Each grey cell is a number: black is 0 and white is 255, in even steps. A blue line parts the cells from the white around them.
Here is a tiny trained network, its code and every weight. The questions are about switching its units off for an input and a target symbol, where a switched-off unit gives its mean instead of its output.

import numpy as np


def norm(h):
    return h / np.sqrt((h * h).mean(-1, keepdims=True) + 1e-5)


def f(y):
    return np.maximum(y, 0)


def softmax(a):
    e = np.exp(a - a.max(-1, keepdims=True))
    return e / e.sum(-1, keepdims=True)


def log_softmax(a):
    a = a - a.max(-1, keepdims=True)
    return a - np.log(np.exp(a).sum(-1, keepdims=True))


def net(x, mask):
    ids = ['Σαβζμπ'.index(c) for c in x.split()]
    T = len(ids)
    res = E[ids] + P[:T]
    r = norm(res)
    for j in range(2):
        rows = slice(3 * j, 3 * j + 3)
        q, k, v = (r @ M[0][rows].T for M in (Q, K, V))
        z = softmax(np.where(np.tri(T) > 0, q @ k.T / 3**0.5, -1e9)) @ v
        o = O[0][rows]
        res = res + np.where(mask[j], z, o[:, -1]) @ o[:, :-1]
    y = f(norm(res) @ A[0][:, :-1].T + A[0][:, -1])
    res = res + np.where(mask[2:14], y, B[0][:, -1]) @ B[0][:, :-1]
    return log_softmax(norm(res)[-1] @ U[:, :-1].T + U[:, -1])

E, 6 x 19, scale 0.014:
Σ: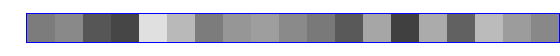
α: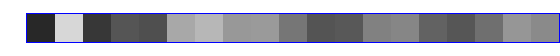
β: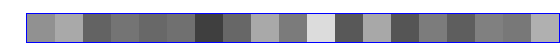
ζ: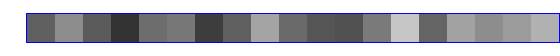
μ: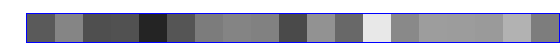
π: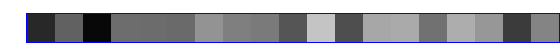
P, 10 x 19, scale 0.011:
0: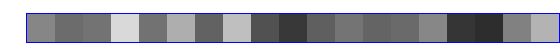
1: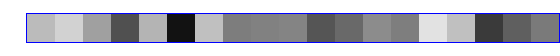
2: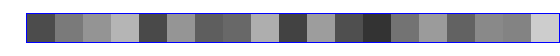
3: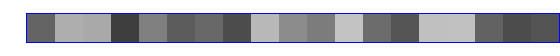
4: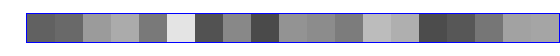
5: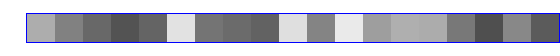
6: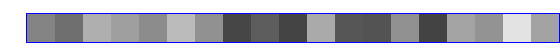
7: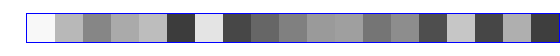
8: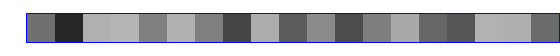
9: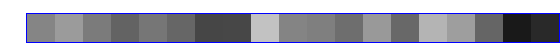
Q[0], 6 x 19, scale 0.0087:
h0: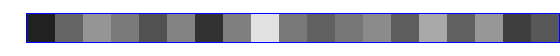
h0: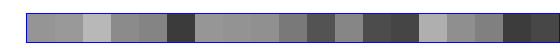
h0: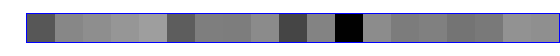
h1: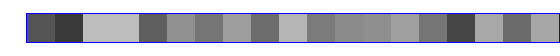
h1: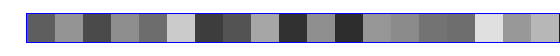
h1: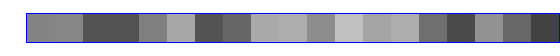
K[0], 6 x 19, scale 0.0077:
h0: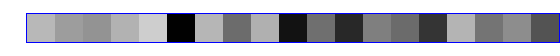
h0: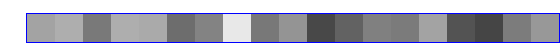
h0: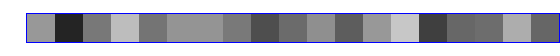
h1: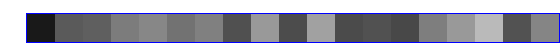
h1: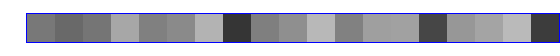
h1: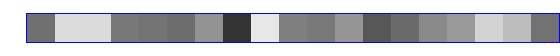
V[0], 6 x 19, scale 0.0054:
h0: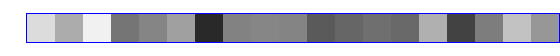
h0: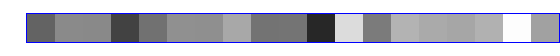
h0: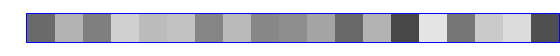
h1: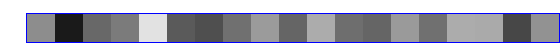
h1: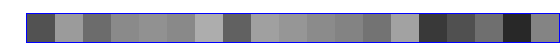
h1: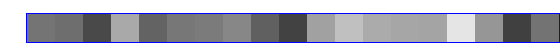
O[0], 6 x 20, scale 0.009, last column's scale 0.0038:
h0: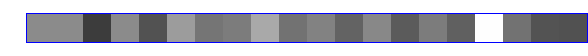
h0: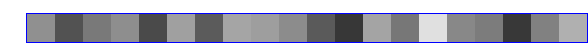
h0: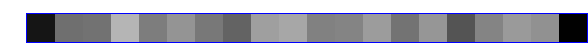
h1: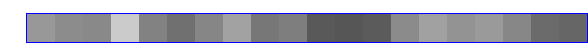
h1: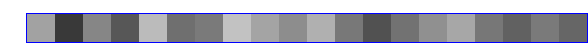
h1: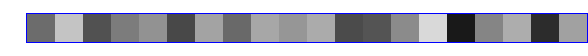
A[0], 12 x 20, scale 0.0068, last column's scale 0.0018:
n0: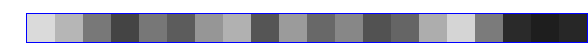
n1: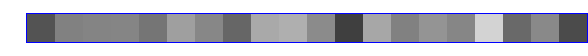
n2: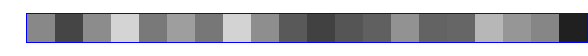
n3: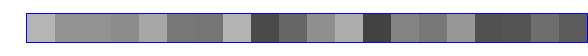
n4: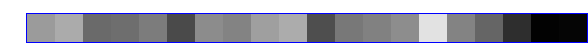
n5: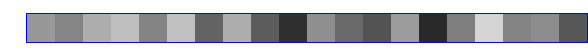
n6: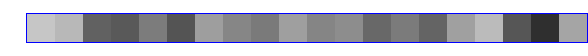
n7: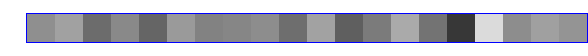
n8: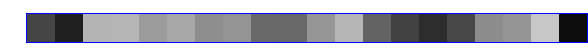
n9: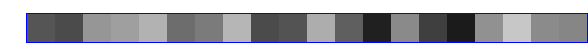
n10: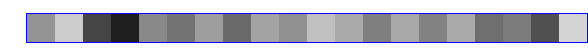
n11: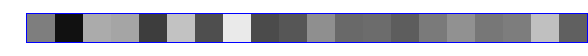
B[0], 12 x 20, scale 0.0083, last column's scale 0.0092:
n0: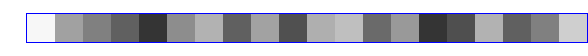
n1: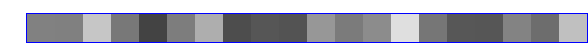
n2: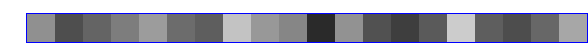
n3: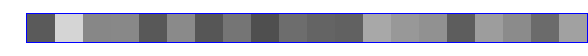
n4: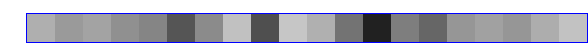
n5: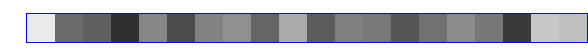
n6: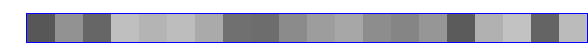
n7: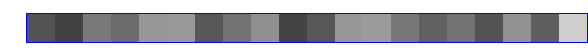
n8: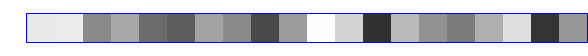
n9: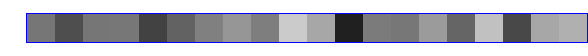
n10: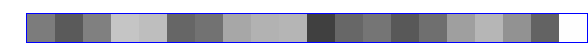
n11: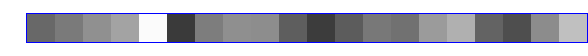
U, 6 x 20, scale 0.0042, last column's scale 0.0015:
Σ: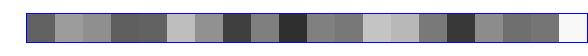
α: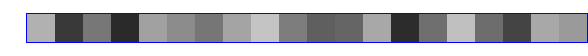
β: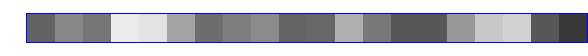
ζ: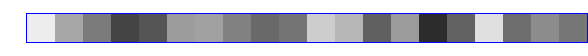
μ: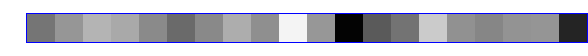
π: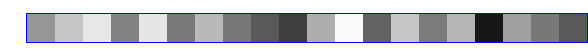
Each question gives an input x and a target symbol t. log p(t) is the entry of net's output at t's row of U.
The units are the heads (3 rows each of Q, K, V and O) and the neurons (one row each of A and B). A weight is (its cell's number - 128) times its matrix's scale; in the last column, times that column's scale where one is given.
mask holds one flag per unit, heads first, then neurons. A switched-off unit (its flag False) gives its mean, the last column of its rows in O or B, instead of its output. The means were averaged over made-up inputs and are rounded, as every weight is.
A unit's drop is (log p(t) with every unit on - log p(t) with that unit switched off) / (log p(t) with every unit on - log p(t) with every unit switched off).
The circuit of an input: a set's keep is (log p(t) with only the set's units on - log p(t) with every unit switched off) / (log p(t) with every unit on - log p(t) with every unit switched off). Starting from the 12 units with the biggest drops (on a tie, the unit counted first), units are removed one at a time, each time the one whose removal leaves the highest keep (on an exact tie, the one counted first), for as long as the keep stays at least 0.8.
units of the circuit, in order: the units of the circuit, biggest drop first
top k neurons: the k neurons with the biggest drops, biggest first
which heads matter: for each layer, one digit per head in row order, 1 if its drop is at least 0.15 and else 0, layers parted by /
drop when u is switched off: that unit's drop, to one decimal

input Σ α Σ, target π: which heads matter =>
01
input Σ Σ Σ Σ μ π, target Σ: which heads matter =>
10
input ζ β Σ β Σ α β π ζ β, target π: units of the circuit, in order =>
h0
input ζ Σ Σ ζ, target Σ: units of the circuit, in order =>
h0, n1
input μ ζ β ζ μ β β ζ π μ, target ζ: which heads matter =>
00
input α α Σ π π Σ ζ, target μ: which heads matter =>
01
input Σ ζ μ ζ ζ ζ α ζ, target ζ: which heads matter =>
10
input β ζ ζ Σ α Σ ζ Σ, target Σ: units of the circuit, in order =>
h0, n1, n10
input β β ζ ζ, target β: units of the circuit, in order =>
h0, n10
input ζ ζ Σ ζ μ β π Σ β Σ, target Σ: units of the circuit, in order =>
h0, n1
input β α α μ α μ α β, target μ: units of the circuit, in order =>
h0, h1, n0
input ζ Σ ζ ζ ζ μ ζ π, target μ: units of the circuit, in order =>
h0, n4
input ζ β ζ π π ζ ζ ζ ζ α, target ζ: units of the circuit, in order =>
n0, h0
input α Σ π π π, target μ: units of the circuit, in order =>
h1
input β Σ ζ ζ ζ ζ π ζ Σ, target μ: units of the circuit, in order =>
h1, n9
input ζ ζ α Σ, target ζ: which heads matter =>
00
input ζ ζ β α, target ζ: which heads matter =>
10
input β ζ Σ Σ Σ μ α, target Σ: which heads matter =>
11
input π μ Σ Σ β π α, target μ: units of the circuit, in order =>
h1, n9
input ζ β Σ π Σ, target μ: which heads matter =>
01
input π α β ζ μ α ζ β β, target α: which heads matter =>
01
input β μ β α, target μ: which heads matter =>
11
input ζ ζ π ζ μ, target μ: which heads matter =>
01
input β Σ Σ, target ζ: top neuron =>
n8
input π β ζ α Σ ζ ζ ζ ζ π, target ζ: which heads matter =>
00
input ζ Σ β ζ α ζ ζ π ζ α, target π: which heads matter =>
10
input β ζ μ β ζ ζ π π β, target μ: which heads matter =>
01
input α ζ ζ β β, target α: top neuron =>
n5
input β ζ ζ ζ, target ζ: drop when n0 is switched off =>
0.5
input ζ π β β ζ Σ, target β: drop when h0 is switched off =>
0.8
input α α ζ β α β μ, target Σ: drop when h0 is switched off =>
0.1
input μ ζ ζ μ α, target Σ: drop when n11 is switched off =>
0.0
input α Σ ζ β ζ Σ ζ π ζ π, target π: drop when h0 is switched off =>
0.9
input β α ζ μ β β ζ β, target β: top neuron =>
n10
